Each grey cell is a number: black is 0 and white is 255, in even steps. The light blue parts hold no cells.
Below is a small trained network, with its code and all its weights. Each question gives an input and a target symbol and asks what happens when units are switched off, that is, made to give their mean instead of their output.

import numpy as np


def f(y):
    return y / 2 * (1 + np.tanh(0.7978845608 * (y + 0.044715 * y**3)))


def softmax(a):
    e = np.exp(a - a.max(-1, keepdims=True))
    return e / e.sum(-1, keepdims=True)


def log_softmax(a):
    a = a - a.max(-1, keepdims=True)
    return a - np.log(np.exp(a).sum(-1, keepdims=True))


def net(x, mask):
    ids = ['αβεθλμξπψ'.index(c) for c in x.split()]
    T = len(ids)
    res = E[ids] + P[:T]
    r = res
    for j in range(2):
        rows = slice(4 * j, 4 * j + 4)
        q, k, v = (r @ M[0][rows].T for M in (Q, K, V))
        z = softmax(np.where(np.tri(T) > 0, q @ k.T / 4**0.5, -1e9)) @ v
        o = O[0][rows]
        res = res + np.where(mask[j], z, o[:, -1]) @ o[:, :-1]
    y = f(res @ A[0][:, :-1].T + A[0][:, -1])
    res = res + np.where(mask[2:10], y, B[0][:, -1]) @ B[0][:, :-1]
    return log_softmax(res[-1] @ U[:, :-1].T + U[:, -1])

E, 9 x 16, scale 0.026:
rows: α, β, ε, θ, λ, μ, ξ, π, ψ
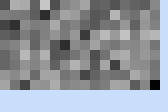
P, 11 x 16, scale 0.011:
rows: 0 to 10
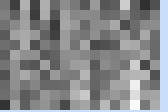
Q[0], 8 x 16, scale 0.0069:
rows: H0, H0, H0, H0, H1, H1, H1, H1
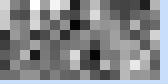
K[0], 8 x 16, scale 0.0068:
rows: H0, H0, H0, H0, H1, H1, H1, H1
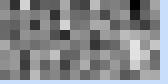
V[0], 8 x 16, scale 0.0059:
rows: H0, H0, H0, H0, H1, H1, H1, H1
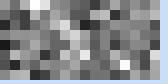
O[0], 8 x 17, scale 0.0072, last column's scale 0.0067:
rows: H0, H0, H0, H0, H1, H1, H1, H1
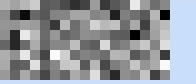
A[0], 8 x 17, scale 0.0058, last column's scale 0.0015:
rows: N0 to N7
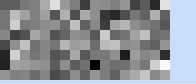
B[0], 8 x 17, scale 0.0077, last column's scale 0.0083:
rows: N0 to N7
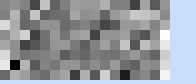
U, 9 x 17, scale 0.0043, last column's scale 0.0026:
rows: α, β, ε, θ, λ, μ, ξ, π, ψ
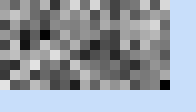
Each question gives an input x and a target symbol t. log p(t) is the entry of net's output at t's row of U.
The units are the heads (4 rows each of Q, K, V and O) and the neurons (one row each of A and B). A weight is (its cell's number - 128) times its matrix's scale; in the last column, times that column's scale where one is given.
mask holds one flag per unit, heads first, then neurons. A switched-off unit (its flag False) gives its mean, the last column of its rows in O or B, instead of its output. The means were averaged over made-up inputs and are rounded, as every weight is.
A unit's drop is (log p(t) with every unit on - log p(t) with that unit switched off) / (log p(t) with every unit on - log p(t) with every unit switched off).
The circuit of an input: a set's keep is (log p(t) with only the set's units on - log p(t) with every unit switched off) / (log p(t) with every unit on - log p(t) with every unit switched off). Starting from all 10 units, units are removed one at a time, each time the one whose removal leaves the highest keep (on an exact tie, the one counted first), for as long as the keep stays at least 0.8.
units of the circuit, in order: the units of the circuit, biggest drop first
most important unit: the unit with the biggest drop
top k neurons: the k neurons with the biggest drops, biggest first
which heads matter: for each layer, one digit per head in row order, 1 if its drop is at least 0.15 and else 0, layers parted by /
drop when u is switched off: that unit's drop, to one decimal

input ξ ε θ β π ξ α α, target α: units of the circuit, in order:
(N6 N3)
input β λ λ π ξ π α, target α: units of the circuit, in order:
(N6)
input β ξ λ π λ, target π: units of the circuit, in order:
(H1 N7 N6)
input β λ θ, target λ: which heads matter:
10
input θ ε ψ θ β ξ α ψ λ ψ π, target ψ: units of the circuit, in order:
(H1 N6)
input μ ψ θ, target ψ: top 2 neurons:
(N6 N5)
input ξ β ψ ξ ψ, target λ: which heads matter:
01
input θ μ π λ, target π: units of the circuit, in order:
(N7 H1 N6)
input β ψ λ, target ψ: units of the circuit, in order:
(H1 N5)
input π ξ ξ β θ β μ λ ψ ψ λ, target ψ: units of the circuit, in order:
(H1 N5 N6)
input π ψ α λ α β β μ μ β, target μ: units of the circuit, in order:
(H0 H1)
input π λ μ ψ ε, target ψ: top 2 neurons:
(N6 N4)
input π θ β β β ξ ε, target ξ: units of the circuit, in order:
(H0 N4)
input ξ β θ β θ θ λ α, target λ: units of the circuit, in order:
(H0)
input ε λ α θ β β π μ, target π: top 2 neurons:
(N7 N4)
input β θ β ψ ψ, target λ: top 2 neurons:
(N6 N4)
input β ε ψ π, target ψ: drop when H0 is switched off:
0.1
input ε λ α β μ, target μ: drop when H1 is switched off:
0.3
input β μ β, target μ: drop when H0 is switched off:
0.8
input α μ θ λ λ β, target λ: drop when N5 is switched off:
0.0
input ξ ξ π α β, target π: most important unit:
H1
